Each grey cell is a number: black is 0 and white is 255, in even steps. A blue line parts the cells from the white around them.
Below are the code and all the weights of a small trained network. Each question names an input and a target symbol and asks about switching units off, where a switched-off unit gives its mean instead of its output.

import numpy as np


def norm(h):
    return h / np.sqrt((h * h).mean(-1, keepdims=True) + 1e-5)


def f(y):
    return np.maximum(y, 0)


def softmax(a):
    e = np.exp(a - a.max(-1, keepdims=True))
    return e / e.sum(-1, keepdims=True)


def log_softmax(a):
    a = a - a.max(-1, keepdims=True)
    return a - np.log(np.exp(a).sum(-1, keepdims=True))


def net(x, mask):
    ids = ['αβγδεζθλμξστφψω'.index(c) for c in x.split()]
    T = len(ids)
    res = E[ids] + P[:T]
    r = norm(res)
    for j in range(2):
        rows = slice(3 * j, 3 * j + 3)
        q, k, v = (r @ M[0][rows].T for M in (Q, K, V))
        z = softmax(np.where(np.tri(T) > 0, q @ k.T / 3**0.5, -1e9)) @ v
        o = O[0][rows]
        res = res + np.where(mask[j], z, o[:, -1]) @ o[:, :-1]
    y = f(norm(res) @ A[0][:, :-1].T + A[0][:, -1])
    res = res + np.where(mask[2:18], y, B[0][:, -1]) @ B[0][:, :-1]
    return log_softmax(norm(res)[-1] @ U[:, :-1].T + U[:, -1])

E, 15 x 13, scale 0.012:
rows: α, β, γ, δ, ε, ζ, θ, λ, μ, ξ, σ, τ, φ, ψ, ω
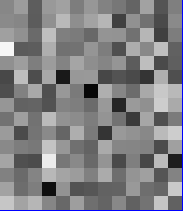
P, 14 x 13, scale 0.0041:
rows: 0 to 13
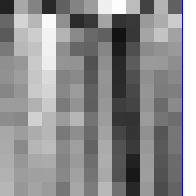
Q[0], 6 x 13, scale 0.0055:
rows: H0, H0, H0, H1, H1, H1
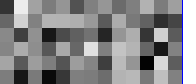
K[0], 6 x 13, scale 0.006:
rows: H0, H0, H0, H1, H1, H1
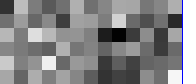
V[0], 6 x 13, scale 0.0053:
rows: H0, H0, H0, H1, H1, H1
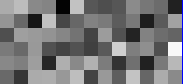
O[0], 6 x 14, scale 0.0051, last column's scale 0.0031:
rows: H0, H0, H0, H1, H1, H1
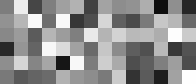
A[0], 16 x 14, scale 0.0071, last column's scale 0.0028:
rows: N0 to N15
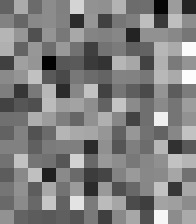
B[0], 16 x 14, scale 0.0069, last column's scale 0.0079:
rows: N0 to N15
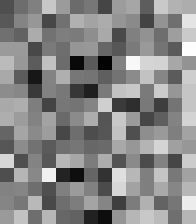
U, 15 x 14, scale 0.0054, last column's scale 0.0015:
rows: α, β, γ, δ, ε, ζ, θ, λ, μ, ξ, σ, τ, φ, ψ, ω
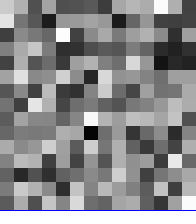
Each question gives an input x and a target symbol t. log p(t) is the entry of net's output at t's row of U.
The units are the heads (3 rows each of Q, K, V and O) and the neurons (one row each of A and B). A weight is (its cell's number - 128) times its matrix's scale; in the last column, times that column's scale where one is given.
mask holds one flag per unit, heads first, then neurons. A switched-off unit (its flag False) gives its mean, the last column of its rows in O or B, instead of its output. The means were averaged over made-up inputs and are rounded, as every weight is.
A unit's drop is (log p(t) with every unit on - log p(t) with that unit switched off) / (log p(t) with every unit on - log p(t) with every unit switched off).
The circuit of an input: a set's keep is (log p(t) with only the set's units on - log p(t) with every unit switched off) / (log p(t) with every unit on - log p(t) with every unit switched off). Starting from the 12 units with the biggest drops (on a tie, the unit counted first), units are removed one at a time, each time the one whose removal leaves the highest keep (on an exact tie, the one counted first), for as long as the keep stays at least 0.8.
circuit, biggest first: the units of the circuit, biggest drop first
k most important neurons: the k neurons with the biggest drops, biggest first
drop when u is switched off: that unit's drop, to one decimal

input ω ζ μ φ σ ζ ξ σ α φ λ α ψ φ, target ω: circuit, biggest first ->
[H0 N0]
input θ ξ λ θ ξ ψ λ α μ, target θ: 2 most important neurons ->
[N7 N6]
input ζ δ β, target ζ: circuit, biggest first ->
[H0]
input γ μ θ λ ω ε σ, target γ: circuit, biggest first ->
[H1 N1]
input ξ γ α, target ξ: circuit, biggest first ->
[H0 H1]
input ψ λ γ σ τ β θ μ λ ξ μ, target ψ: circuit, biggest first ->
[H1 N13 N14]
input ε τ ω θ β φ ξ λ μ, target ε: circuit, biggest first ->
[H1 H0 N1]
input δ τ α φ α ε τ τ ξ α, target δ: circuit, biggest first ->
[H0 H1 N12]
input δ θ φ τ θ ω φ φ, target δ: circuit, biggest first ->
[H0 H1 N12]
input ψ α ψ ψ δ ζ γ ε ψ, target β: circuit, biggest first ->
[H1 N14 N11]
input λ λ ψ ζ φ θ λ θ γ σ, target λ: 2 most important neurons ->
[N0 N14]
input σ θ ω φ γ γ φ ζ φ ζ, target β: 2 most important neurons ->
[N11 N12]
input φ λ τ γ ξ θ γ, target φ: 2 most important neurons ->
[N1 N6]
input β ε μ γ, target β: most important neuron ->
[N5]
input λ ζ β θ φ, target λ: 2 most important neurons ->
[N0 N14]
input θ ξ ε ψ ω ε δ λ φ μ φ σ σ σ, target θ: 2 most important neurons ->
[N7 N6]
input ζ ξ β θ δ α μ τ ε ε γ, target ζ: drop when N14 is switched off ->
0.1
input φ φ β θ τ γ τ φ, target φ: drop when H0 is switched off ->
0.2
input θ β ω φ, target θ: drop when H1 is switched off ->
0.4
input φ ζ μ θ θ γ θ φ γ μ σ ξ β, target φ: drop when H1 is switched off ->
0.4
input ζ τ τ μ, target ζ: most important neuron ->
[N14]
